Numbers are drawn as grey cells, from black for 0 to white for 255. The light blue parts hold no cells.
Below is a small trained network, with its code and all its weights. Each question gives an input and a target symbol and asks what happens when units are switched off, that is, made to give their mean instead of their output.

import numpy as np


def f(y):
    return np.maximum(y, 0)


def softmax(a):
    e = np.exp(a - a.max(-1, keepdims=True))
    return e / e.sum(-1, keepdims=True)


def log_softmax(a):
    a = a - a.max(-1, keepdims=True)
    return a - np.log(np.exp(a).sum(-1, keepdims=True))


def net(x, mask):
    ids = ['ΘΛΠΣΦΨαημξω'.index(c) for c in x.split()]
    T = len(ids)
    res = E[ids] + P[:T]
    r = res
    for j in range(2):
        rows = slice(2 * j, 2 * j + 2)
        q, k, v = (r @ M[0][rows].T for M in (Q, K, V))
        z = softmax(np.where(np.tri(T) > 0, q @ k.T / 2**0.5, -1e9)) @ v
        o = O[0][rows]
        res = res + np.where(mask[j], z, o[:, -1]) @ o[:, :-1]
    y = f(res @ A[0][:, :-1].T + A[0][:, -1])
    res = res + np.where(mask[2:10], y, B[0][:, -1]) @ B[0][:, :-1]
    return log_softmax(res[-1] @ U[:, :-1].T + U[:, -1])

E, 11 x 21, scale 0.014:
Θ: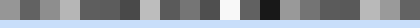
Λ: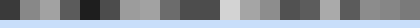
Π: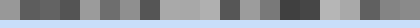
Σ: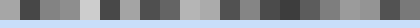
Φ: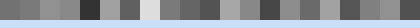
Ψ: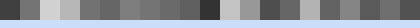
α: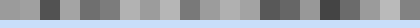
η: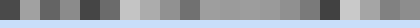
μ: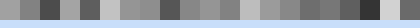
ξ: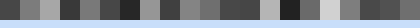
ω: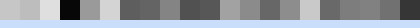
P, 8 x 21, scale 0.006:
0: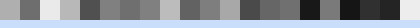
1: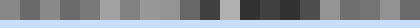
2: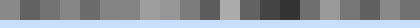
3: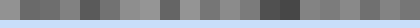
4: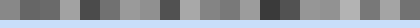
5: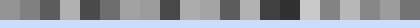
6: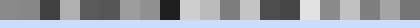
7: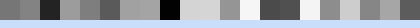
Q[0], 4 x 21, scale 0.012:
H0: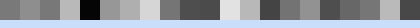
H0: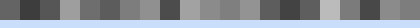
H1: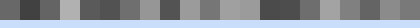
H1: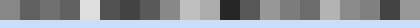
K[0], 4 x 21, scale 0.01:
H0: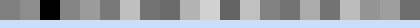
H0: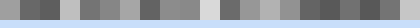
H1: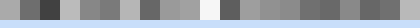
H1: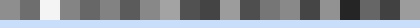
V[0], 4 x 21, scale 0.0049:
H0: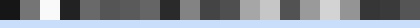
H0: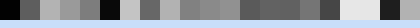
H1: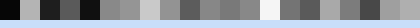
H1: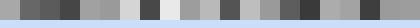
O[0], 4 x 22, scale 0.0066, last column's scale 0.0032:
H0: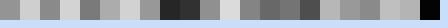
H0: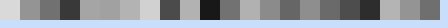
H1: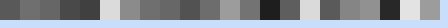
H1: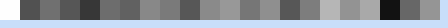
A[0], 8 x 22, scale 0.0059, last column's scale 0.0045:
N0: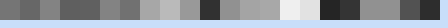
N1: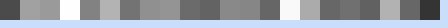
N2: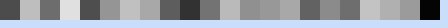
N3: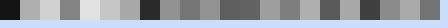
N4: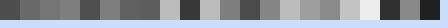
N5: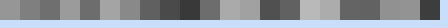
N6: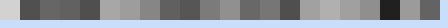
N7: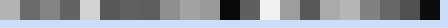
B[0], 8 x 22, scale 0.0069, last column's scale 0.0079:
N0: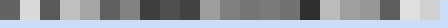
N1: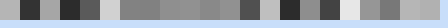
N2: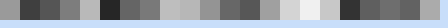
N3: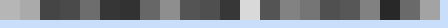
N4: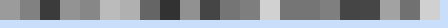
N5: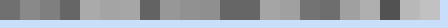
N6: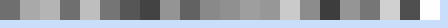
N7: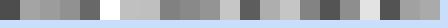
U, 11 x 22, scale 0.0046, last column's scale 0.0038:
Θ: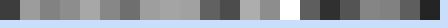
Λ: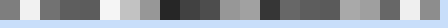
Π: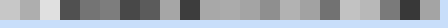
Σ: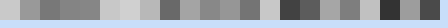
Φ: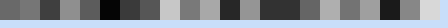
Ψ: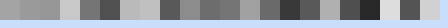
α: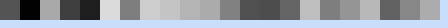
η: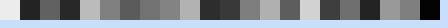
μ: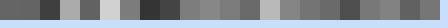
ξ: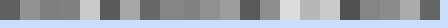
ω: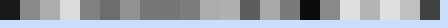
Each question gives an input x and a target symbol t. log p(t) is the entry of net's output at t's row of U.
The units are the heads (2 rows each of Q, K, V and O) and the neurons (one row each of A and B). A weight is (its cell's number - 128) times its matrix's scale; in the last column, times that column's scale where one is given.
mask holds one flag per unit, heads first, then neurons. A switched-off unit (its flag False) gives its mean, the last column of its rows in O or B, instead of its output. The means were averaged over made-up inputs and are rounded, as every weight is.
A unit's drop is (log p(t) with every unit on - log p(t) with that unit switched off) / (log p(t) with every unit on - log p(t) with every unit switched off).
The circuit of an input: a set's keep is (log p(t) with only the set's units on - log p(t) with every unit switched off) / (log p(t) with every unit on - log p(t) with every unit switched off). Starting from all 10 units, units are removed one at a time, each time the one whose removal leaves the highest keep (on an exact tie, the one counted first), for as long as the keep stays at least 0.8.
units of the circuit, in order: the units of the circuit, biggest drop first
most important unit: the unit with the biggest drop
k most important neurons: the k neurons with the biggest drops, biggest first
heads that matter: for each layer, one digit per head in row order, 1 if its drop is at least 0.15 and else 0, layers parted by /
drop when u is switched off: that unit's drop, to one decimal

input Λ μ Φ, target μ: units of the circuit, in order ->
(N4, H0)
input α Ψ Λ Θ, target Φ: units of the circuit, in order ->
(H0, N0)
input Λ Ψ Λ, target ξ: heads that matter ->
10
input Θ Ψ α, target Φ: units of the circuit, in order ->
(H0, N0)
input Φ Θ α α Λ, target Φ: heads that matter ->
10
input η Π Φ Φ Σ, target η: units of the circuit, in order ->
(H0)
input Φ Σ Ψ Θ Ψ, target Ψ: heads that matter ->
11
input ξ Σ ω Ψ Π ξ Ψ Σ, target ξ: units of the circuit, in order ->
(N2, H0)
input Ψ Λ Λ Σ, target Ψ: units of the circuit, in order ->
(H0, H1)
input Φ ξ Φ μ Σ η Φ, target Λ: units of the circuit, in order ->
(H0, H1, N0)
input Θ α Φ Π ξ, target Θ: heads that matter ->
01
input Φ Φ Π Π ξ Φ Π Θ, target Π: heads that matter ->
01
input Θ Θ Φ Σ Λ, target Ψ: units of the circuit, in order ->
(H1, H0)
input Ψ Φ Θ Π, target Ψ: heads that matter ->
11
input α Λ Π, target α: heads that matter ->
10
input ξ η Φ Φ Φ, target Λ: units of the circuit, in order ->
(H1, H0, N0)
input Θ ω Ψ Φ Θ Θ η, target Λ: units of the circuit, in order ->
(H0, H1)
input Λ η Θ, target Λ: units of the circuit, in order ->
(H1, H0, N0)
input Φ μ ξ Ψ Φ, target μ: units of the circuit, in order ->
(N4, H0)
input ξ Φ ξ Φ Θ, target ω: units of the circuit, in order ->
(H1, N1)
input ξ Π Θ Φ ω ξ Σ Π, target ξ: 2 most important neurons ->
(N2, N5)
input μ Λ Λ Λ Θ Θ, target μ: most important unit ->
N4
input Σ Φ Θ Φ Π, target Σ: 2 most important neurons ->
(N7, N6)
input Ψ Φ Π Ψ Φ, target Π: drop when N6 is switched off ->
0.6
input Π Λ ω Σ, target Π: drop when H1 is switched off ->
0.9
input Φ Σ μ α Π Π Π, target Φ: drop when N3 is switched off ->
0.5
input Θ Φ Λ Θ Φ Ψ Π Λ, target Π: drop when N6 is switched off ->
0.5
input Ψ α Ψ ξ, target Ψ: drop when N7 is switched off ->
0.0
